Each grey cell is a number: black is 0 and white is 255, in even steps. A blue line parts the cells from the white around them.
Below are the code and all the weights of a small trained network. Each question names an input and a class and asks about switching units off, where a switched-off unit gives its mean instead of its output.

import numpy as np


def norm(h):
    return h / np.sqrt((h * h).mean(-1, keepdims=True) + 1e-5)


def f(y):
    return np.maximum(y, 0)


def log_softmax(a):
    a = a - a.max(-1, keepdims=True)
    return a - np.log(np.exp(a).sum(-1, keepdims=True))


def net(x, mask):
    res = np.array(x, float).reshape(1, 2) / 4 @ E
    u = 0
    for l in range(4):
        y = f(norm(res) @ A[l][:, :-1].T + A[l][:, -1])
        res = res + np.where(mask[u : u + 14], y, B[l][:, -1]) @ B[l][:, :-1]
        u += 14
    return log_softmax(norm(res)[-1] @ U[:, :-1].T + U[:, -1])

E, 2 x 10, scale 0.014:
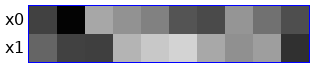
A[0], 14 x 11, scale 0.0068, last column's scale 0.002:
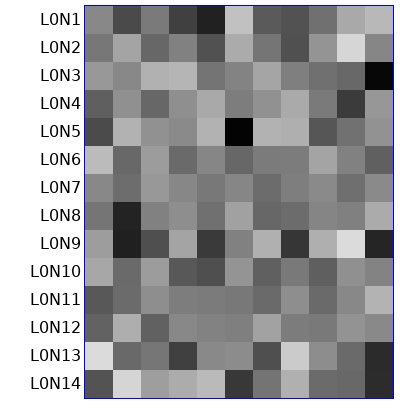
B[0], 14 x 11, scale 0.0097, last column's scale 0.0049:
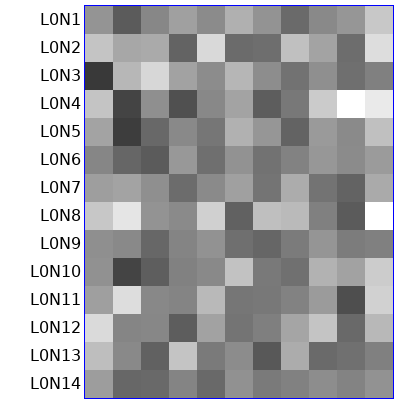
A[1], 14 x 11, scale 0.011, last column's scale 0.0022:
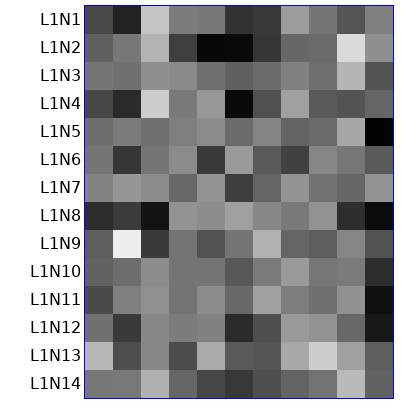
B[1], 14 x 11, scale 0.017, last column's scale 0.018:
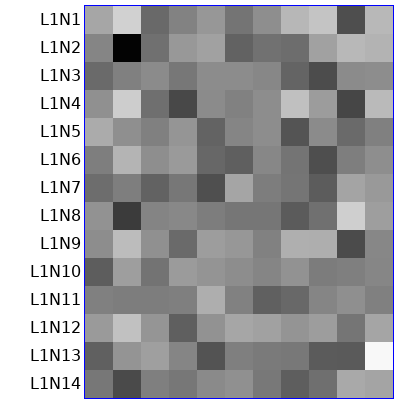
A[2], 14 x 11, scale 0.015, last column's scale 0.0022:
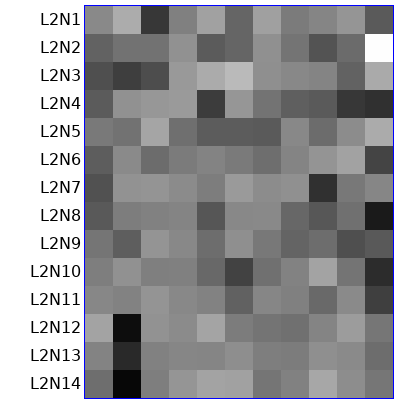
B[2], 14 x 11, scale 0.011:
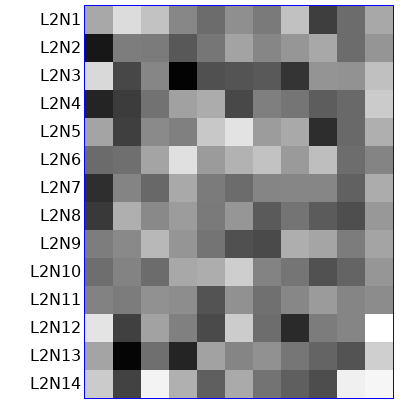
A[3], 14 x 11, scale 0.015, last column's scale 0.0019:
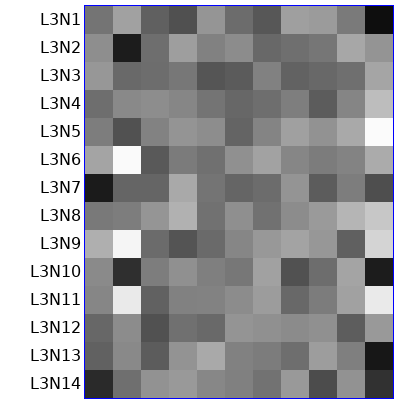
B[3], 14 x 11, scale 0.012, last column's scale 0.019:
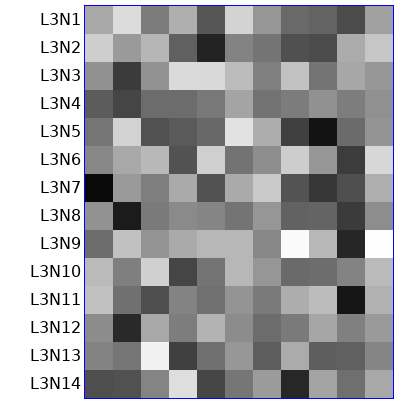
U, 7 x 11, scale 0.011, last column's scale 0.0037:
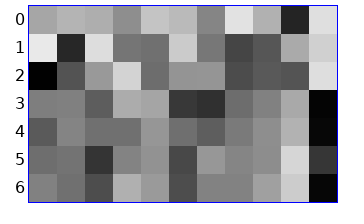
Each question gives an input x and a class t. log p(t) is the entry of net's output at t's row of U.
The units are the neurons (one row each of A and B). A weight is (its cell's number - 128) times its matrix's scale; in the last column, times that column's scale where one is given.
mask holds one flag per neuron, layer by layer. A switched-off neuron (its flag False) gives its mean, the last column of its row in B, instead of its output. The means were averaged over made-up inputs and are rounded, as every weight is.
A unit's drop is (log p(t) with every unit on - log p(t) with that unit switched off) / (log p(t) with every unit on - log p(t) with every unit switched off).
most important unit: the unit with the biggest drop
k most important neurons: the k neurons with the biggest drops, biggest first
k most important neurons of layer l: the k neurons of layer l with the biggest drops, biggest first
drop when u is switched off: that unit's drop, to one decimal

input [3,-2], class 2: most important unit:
L0N11
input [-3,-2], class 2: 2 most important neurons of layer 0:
[L0N8; L0N2]
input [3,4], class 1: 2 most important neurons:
[L1N1; L0N2]
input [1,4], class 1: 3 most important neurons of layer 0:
[L0N2; L0N12; L0N11]
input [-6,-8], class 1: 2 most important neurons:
[L1N2; L0N8]
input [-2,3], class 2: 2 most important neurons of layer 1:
[L1N2; L1N1]
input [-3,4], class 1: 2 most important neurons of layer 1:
[L1N1; L1N4]
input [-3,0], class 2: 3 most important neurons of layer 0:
[L0N8; L0N2; L0N11]
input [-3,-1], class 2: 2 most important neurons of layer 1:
[L1N1; L1N4]
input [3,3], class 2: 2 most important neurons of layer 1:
[L1N2; L1N1]
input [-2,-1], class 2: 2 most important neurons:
[L1N1; L1N4]
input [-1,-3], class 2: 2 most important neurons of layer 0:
[L0N2; L0N4]
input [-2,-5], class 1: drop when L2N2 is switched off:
0.0
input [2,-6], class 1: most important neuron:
[L1N2]
